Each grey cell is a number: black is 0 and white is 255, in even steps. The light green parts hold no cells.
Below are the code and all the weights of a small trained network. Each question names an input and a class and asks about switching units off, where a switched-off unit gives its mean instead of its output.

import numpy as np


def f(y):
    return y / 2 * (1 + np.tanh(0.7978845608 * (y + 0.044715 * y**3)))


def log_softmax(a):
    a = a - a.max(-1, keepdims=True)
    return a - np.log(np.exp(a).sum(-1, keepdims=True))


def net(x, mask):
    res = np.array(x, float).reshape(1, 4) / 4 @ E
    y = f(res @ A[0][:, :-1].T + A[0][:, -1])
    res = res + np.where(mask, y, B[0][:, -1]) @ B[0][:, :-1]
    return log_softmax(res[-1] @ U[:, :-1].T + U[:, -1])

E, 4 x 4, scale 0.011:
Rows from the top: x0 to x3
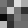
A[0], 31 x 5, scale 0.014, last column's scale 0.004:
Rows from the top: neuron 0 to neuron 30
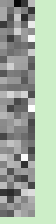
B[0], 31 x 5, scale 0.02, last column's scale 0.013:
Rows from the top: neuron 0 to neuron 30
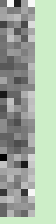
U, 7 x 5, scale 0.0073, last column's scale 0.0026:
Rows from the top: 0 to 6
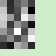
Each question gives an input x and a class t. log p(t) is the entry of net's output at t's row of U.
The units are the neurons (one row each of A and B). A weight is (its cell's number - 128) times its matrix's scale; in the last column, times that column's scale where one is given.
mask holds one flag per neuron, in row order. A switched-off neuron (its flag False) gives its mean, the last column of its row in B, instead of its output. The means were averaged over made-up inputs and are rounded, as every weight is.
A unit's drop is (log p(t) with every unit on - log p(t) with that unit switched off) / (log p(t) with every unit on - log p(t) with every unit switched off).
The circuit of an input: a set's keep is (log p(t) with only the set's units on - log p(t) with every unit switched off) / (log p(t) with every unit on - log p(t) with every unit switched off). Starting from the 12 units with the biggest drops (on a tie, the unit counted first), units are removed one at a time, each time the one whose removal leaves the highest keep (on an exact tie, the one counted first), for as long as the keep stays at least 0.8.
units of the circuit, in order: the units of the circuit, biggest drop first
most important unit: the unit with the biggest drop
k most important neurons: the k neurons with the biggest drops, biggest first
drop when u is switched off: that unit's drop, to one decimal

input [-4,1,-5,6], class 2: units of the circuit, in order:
neuron 27; neuron 3
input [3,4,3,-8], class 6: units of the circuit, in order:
neuron 0; neuron 8
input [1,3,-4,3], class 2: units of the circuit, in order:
neuron 27; neuron 3
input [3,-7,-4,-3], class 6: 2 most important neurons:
neuron 22; neuron 0
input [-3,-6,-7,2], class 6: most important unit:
neuron 22
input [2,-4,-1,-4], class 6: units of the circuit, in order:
neuron 0; neuron 23
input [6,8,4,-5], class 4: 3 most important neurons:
neuron 0; neuron 23; neuron 13
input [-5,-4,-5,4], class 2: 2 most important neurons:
neuron 27; neuron 3
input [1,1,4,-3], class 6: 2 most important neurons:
neuron 0; neuron 28
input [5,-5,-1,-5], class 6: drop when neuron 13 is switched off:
0.2
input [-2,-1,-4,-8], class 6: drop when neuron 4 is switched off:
0.0
